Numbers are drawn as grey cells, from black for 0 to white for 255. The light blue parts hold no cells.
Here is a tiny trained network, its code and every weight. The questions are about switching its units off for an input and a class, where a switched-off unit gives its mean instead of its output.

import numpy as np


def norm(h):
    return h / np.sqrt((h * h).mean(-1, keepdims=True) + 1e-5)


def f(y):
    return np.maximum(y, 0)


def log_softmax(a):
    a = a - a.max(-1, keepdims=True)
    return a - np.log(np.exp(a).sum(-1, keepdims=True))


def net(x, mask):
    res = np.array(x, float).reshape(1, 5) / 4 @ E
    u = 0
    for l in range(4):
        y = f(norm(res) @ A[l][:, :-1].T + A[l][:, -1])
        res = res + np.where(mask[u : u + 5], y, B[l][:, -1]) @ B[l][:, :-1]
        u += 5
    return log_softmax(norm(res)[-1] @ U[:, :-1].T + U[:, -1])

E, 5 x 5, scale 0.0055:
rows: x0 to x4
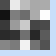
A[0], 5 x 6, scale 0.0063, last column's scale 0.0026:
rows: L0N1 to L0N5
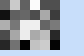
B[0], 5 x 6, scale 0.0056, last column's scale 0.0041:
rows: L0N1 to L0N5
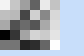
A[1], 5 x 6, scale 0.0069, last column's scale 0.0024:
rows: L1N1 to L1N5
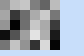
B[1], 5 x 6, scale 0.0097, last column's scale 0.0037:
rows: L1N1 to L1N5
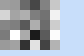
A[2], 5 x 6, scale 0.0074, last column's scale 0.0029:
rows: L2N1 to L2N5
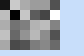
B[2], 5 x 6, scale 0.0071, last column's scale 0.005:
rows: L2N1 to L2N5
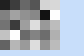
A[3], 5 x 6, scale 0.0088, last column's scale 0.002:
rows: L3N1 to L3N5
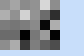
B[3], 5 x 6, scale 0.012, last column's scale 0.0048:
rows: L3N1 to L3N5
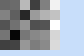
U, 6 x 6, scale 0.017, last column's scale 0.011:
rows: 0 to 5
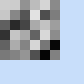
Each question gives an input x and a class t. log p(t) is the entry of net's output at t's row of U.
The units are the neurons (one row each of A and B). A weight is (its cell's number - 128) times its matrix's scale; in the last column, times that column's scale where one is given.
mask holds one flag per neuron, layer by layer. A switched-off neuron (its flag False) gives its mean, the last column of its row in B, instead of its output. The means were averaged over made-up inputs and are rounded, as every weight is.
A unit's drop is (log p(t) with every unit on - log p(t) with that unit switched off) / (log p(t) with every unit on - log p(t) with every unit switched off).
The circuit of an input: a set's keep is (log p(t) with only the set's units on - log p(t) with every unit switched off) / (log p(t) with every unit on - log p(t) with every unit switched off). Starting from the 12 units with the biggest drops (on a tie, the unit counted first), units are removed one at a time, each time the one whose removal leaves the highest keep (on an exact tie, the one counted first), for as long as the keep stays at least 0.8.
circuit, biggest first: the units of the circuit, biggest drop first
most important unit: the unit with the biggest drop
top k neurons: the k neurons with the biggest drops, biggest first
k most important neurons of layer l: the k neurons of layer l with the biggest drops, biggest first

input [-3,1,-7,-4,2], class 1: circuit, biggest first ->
(L2N1)
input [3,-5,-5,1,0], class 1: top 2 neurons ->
(L1N4; L3N2)
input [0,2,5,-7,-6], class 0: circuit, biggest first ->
(L0N1; L1N5)
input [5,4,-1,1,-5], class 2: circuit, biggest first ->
(L0N5; L3N4)
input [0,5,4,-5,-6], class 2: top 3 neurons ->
(L0N5; L3N4; L1N5)
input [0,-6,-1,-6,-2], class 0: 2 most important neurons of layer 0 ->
(L0N1; L0N5)
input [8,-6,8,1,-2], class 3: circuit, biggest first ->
(L2N2; L2N1)
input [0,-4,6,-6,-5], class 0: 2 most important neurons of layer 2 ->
(L2N2; L2N1)
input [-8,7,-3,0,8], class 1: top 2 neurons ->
(L1N3; L0N4)
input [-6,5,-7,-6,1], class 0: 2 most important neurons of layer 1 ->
(L1N2; L1N5)
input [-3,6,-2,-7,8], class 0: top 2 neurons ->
(L1N2; L0N3)
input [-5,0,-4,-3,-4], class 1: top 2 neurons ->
(L1N2; L2N1)
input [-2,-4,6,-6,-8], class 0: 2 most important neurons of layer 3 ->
(L3N3; L3N4)
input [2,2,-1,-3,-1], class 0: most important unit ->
L0N1
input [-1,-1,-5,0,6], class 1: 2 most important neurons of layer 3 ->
(L3N2; L3N1)
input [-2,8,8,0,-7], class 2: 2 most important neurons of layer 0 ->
(L0N5; L0N2)
